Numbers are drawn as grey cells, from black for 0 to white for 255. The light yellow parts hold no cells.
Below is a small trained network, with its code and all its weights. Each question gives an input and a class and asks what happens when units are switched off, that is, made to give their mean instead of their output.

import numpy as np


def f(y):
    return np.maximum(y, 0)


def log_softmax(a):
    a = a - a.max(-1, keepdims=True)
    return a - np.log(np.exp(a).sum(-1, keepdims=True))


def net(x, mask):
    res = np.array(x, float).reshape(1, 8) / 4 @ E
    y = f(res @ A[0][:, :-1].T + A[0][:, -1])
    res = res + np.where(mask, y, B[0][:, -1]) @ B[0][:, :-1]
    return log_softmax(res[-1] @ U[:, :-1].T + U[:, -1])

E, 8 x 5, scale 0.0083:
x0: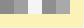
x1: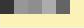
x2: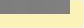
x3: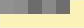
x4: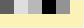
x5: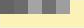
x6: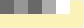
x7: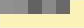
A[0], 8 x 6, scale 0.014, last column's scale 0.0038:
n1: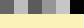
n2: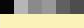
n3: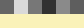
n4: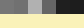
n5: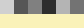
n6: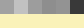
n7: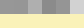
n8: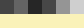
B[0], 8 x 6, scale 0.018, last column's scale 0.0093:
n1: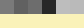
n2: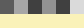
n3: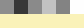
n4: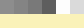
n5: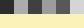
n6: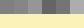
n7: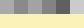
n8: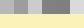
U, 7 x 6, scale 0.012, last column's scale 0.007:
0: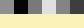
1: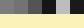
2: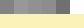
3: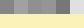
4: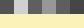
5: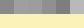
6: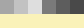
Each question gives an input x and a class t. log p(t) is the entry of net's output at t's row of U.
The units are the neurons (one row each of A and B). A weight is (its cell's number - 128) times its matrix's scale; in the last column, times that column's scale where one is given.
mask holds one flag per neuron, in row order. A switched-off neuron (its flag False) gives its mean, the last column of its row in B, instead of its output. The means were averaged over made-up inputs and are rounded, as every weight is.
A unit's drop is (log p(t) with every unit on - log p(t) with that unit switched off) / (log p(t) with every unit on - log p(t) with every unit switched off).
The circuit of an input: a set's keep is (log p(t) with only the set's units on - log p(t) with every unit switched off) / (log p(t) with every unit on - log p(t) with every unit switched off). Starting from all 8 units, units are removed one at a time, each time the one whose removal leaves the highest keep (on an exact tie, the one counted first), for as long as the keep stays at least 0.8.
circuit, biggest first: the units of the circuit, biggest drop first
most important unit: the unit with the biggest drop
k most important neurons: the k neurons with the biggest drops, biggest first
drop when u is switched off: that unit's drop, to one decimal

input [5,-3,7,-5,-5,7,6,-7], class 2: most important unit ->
n3
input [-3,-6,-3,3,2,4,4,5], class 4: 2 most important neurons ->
(n5; n4)
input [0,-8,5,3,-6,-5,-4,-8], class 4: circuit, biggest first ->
(n3; n5)
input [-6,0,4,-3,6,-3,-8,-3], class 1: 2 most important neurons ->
(n4; n7)
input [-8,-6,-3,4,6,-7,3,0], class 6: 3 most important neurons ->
(n8; n2; n4)
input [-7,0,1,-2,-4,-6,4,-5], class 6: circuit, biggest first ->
(n8; n3)
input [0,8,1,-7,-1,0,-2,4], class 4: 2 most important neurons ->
(n2; n3)
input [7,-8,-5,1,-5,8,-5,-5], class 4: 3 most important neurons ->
(n5; n3; n8)
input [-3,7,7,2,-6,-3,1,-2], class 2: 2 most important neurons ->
(n3; n5)
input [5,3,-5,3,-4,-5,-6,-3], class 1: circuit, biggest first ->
(n4; n3)
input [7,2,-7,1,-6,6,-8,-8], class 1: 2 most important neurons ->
(n4; n3)
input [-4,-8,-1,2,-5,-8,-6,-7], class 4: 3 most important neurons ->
(n3; n5; n1)
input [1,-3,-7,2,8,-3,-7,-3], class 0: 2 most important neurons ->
(n3; n1)
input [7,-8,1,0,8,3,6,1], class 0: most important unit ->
n3
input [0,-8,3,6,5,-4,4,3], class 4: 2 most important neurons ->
(n5; n4)
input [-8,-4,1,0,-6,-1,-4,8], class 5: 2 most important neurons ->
(n3; n8)
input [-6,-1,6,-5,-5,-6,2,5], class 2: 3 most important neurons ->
(n3; n8; n7)
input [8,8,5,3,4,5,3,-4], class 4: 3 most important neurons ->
(n2; n8; n4)
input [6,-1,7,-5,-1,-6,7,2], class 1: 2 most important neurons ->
(n1; n8)
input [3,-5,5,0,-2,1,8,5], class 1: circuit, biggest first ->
(n1)
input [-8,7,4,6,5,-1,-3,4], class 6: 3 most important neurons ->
(n8; n5; n1)
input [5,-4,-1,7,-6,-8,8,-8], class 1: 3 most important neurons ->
(n1; n3; n8)
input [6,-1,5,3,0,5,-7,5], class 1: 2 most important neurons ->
(n4; n8)
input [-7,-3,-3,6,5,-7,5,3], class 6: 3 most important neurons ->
(n8; n4; n2)
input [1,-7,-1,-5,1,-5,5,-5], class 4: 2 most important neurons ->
(n5; n4)
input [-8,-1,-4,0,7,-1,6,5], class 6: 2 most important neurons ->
(n8; n4)
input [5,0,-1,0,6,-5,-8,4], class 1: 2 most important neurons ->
(n4; n8)
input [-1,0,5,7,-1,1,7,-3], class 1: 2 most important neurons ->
(n1; n3)
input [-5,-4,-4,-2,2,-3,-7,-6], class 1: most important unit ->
n4
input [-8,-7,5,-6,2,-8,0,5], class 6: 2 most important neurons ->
(n8; n2)
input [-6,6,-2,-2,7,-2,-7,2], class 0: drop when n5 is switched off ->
0.1
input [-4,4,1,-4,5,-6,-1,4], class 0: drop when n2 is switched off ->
-0.1
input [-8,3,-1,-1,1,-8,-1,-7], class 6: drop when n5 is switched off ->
0.1
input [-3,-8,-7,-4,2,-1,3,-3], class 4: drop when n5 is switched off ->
1.2
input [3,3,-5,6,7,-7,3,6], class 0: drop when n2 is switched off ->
0.0
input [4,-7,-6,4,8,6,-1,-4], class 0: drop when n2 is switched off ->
0.1
